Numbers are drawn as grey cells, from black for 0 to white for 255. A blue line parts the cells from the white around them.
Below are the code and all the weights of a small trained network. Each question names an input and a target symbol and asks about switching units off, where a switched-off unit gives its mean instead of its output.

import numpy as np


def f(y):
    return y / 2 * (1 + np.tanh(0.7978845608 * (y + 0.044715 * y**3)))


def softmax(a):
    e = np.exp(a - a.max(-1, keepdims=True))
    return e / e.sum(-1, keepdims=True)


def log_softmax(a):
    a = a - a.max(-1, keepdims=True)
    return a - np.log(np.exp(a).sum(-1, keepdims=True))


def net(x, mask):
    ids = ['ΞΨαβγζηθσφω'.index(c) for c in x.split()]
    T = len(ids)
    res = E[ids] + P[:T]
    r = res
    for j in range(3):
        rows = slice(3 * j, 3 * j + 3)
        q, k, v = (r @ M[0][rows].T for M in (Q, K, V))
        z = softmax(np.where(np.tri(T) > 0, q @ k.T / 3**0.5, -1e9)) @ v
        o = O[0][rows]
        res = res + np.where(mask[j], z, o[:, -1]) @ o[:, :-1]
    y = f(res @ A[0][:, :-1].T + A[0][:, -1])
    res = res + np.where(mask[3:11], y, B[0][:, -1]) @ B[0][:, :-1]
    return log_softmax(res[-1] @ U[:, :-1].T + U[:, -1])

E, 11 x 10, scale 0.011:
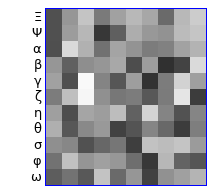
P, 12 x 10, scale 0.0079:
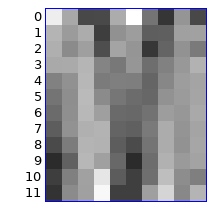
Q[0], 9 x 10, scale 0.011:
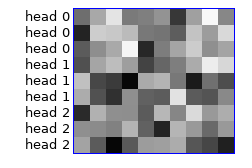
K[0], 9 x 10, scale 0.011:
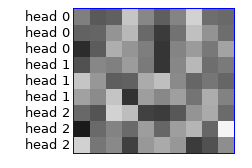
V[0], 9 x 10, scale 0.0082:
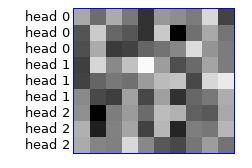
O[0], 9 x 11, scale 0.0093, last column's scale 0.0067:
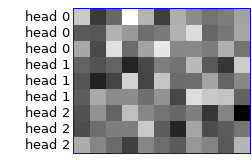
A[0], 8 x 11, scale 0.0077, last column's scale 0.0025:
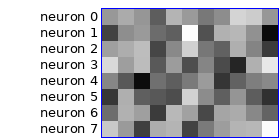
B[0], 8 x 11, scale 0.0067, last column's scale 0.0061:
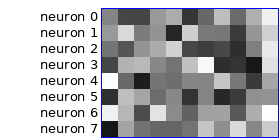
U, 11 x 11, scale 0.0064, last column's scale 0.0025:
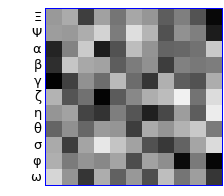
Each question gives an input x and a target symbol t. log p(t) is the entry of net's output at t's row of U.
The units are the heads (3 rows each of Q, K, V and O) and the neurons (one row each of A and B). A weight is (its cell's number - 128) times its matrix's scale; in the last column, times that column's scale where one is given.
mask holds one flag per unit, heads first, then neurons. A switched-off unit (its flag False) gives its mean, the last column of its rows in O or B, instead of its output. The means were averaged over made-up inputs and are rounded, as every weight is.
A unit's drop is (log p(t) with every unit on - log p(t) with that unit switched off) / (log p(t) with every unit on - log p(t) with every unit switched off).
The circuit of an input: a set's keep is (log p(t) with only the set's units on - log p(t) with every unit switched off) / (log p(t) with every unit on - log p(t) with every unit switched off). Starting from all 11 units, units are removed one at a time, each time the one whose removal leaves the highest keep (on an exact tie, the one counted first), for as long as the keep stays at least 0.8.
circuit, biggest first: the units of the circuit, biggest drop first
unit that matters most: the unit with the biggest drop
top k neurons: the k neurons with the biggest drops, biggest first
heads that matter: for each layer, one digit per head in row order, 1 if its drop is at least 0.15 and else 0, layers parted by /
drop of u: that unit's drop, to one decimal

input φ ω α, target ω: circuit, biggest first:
[head 1; neuron 6; neuron 1]
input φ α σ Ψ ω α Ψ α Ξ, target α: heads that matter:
110
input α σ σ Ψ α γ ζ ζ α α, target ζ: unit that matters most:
head 2
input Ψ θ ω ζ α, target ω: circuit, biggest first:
[head 1; neuron 1; neuron 6]
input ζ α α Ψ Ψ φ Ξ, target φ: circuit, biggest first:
[head 1; neuron 6; neuron 2; head 0]
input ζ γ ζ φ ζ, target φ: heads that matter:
010
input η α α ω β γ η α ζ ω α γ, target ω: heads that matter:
010
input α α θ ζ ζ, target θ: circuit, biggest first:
[head 1; head 0; neuron 7]
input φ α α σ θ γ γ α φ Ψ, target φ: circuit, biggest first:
[head 1; neuron 6; head 0; neuron 2]
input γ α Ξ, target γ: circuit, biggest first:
[head 2; head 1]
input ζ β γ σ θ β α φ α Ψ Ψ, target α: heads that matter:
111
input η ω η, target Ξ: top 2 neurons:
[neuron 4; neuron 3]
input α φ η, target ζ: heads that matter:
010
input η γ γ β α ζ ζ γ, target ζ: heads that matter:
101
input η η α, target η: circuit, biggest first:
[head 0]
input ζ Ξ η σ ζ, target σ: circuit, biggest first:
[neuron 2; head 0; head 1]
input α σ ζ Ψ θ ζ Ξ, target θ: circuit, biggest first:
[head 1; head 0; neuron 7]
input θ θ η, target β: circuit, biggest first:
[head 1; neuron 3; neuron 7; head 0]
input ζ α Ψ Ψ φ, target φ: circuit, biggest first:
[head 1; neuron 6; neuron 3]
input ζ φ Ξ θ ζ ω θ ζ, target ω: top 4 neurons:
[neuron 6; neuron 1; neuron 3; neuron 0]
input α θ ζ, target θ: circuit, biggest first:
[head 1; neuron 7; neuron 0]
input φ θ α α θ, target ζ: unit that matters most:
neuron 2
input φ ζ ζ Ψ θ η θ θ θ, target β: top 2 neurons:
[neuron 3; neuron 7]
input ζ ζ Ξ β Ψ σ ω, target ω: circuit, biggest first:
[head 1; neuron 1; neuron 3]
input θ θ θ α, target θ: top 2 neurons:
[neuron 0; neuron 7]
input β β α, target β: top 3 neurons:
[neuron 5; neuron 1; neuron 4]
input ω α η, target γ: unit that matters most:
head 2
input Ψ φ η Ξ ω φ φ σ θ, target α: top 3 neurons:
[neuron 6; neuron 3; neuron 0]
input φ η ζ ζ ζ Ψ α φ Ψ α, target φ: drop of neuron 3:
0.0
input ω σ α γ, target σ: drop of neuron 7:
0.1
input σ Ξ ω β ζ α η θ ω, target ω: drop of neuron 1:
0.3
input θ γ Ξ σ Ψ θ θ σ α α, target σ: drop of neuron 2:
0.2
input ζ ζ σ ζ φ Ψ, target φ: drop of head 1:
0.4
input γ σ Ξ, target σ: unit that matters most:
head 0
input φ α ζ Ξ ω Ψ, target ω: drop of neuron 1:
0.3
